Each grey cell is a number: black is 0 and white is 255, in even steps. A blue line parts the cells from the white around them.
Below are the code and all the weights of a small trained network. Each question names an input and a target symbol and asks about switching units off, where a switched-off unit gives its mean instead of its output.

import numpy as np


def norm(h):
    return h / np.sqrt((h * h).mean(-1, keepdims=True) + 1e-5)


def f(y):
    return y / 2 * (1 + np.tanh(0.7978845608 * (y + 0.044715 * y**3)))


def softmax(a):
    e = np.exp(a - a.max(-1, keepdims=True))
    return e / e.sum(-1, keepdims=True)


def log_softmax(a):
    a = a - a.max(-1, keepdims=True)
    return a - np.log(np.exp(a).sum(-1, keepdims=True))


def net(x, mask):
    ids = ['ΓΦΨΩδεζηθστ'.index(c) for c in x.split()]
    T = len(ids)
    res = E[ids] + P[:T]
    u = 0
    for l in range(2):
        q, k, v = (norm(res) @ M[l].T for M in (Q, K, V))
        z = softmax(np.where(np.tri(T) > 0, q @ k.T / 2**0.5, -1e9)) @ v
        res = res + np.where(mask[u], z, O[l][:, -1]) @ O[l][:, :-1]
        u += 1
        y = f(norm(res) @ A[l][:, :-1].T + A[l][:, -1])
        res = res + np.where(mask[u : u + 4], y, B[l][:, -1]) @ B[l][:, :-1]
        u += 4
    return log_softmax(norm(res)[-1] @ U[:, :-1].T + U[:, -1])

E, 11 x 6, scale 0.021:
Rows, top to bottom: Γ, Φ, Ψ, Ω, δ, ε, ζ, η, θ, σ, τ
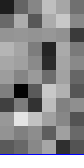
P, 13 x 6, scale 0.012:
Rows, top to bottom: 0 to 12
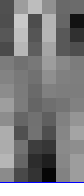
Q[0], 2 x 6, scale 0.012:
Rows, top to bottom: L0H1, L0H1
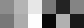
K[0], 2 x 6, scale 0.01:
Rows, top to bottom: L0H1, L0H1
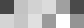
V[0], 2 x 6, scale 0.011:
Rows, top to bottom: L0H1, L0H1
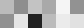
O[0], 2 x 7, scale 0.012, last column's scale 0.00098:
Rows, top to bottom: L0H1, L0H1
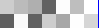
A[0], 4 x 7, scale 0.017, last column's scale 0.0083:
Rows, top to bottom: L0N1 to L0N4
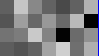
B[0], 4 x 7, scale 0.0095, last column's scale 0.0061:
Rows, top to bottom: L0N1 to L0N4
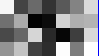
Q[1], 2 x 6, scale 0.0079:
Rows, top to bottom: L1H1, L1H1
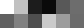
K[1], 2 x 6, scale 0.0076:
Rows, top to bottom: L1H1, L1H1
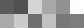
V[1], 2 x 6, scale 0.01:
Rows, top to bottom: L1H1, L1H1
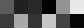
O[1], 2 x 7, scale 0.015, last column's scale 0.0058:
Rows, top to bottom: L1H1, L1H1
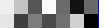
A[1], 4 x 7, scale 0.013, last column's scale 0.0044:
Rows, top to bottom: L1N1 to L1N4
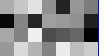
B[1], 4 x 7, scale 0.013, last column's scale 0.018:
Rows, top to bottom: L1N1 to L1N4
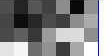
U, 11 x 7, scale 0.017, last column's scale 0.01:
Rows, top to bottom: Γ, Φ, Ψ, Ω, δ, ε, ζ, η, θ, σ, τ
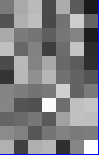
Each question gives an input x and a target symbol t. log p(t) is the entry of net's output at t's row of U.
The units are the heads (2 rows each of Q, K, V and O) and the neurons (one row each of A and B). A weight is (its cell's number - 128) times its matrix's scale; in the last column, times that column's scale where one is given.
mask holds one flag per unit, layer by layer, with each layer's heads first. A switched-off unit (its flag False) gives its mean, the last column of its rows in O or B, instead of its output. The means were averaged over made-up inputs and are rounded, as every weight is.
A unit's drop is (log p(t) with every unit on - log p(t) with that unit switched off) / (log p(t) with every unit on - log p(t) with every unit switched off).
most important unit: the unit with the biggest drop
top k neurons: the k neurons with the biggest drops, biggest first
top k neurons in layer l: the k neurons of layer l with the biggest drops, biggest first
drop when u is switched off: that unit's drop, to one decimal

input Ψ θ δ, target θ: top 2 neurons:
(L0N4; L1N3)
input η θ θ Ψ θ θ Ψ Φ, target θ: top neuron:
(L0N2)
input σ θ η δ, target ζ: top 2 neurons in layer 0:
(L0N4; L0N2)
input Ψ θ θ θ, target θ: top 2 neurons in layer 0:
(L0N1; L0N4)
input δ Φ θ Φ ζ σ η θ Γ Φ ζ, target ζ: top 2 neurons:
(L0N4; L1N4)
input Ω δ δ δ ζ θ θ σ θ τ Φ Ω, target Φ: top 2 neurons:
(L0N4; L0N2)
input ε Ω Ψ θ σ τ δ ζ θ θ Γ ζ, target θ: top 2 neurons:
(L1N2; L0N4)
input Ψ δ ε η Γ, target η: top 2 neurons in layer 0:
(L0N3; L0N1)
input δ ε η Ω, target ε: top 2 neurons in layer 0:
(L0N4; L0N2)
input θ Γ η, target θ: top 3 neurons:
(L0N2; L1N4; L0N4)
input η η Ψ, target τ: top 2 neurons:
(L0N1; L0N2)
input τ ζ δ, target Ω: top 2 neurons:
(L0N1; L1N4)
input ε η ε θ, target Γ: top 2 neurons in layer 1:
(L1N2; L1N1)
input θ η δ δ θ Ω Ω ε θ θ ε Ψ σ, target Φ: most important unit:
L0H1
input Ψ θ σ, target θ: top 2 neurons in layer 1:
(L1N4; L1N3)
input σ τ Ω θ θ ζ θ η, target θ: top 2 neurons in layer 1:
(L1N4; L1N2)
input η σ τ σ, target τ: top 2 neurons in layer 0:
(L0N1; L0N2)
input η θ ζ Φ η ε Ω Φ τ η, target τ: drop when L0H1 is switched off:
1.3
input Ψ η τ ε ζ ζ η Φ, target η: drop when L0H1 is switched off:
0.6
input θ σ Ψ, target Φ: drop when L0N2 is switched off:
0.1
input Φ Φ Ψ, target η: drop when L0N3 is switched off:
0.1
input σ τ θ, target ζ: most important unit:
L1N3
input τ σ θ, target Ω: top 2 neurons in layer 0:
(L0N1; L0N3)
